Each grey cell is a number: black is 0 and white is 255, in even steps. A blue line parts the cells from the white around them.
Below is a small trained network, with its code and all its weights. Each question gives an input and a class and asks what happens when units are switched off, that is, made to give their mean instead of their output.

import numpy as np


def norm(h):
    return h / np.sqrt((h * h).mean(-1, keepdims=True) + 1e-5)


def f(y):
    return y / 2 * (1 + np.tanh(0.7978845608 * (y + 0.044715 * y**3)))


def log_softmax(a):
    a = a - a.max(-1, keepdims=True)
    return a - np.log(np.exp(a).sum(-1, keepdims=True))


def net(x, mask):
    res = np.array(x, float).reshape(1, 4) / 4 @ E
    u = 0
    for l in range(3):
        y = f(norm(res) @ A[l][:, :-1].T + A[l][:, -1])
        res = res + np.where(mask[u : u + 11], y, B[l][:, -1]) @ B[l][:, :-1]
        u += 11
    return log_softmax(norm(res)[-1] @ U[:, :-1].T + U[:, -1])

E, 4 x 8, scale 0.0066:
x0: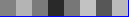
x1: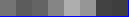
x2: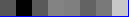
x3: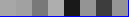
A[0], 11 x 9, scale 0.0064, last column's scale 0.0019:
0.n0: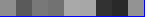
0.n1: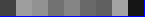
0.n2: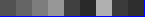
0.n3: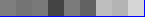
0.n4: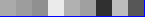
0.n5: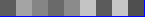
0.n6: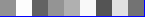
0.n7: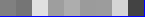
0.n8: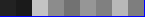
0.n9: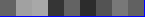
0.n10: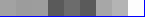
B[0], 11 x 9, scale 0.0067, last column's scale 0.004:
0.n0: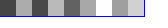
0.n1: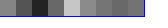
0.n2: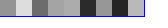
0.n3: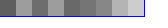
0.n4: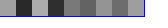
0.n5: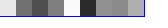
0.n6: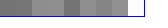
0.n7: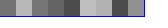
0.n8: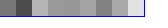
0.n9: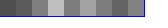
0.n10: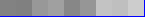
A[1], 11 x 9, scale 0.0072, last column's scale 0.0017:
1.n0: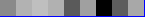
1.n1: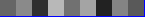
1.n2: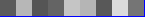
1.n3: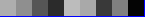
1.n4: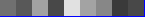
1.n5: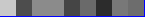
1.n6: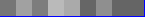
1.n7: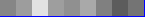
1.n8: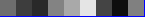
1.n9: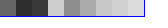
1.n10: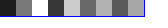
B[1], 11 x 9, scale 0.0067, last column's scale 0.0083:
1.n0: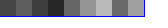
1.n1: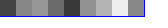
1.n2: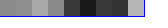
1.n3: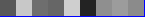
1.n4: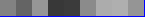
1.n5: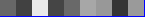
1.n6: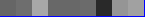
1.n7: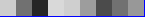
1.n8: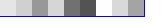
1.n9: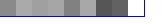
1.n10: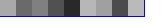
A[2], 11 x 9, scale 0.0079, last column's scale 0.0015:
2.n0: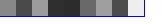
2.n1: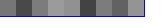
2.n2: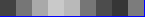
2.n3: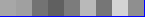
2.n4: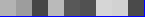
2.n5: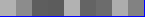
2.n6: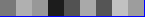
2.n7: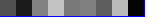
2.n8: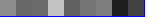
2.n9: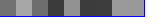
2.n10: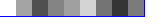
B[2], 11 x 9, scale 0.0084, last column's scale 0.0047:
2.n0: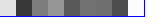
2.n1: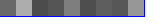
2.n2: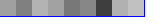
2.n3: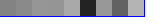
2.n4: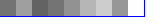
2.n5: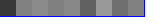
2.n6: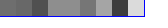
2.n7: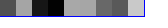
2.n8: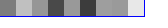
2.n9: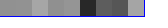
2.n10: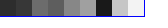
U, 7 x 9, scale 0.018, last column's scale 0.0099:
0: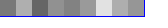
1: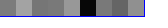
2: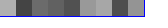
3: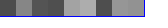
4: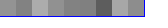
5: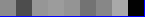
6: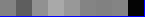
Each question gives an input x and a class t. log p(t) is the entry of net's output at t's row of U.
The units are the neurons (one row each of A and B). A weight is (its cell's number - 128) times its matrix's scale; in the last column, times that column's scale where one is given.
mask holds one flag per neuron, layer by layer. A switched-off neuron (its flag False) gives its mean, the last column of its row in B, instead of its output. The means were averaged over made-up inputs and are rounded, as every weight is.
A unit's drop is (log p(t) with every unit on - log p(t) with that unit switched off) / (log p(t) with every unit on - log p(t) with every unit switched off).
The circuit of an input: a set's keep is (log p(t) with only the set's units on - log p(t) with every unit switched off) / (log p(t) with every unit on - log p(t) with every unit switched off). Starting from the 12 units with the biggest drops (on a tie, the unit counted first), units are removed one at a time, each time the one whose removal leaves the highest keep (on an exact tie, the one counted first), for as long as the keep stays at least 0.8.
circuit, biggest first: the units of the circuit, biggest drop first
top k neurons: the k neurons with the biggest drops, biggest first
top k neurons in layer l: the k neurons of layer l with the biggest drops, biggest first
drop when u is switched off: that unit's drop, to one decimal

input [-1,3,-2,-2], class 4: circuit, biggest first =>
2.n2
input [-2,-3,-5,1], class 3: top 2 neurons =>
2.n10; 1.n7
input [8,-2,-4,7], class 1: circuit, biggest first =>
0.n5; 2.n3
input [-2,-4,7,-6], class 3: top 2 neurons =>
0.n3; 2.n7
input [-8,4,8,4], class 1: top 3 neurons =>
0.n2; 2.n10; 2.n8
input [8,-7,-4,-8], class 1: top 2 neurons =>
1.n2; 0.n0
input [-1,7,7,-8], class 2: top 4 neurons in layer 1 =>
1.n10; 1.n4; 1.n7; 1.n3
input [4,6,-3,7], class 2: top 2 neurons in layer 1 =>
1.n0; 1.n5
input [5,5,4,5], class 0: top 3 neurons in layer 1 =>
1.n8; 1.n1; 1.n6
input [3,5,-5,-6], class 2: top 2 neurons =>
1.n4; 1.n10
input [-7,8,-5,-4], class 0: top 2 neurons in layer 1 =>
1.n8; 1.n2
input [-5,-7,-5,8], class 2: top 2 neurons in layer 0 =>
0.n0; 0.n4
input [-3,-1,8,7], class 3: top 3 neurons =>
2.n7; 1.n10; 0.n8
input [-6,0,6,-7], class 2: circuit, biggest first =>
1.n10
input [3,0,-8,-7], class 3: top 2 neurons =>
2.n10; 1.n7
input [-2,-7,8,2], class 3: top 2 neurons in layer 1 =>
1.n8; 1.n10
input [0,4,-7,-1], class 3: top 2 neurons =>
2.n10; 1.n7
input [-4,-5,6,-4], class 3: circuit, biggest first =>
1.n8; 2.n7
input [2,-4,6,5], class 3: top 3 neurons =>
2.n7; 1.n10; 0.n8
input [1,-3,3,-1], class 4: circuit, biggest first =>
1.n9
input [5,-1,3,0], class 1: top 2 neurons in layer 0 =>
0.n5; 0.n0
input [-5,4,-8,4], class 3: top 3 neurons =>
2.n10; 1.n7; 1.n0
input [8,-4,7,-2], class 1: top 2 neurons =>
0.n5; 1.n2
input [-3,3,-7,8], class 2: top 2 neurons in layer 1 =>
1.n0; 1.n5
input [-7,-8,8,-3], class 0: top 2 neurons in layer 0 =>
0.n2; 0.n7
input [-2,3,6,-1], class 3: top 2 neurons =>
2.n7; 0.n8
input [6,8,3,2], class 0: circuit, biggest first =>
1.n8
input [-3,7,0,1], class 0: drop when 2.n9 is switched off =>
0.0
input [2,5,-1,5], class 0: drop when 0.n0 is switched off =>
1.0
